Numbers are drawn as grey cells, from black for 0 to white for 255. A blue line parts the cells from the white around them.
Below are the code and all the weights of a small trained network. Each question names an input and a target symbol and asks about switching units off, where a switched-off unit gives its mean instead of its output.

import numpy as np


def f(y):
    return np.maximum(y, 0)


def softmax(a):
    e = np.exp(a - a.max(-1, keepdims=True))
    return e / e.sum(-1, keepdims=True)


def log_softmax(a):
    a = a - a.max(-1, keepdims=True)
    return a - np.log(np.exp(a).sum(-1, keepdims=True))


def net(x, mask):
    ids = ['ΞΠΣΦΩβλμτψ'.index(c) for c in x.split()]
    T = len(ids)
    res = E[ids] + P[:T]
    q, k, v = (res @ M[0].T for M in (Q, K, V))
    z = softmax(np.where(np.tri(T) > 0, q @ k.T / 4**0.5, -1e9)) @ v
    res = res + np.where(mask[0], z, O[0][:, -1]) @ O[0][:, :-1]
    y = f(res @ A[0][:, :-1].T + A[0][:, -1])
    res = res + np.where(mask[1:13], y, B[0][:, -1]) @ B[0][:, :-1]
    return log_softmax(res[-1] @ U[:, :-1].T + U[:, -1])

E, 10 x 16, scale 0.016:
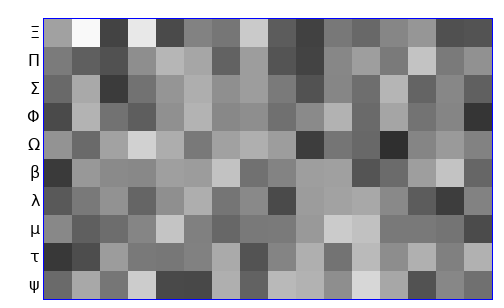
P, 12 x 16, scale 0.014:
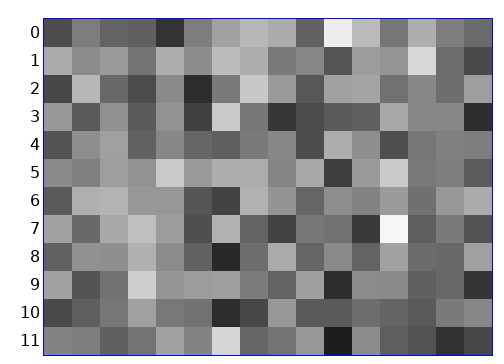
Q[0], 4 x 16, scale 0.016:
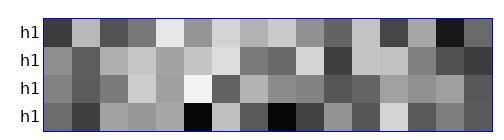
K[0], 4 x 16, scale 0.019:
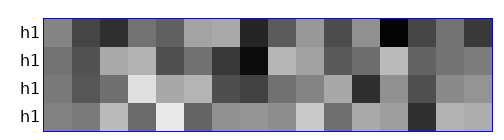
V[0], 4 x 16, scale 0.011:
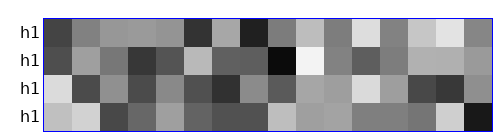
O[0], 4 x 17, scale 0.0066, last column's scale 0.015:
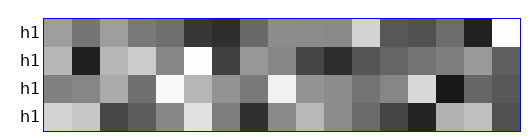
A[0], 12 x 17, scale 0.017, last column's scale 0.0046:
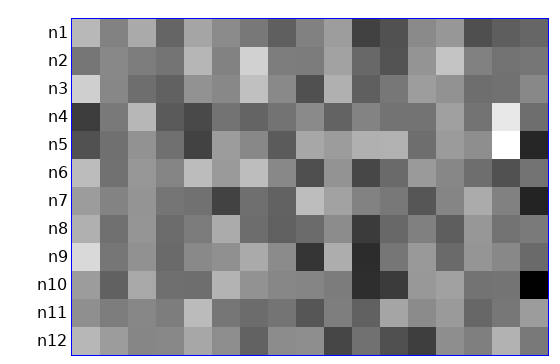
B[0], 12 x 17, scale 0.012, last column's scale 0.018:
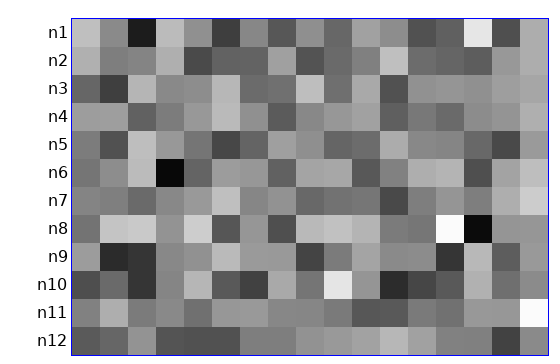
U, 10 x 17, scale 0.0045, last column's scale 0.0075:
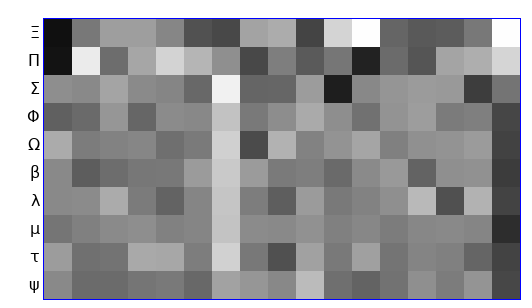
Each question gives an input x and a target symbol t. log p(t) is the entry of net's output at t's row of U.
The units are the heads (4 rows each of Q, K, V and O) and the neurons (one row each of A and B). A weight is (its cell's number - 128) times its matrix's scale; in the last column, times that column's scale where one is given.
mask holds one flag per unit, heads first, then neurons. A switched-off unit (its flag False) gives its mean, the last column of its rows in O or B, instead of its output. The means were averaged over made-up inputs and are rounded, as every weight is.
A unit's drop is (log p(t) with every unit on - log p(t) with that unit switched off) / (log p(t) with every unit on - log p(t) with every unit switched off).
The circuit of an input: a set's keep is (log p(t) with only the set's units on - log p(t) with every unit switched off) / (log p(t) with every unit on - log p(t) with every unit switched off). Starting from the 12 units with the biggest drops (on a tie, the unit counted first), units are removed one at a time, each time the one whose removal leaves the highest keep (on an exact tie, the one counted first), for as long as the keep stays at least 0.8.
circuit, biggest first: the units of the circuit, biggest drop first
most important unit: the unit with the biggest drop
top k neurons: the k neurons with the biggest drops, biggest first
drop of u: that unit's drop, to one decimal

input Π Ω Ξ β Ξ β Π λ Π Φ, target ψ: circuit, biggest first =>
n10, h1, n6, n2
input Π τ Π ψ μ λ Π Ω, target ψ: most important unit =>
n10
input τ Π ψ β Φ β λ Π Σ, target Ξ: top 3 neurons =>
n11, n7, n4
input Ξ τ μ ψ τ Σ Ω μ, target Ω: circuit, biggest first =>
h1, n1, n6
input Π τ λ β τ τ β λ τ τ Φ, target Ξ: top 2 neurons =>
n11, n7
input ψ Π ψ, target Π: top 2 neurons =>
n7, n2
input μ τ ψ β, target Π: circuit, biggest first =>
h1, n7
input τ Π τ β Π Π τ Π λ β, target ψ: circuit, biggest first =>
n10, h1, n6, n2
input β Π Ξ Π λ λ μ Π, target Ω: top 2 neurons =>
n1, n2
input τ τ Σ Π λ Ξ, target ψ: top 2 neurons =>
n10, n6
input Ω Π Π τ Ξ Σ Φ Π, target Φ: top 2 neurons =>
n8, n6
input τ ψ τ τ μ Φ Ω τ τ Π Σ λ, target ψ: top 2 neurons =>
n10, n2
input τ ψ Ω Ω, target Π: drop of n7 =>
0.7
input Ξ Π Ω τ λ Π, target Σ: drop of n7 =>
0.1
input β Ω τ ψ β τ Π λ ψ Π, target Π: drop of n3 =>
0.1
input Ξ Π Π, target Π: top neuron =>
n4
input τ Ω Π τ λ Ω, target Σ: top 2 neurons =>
n6, n11
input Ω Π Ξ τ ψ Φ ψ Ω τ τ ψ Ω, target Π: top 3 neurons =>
n7, n2, n5
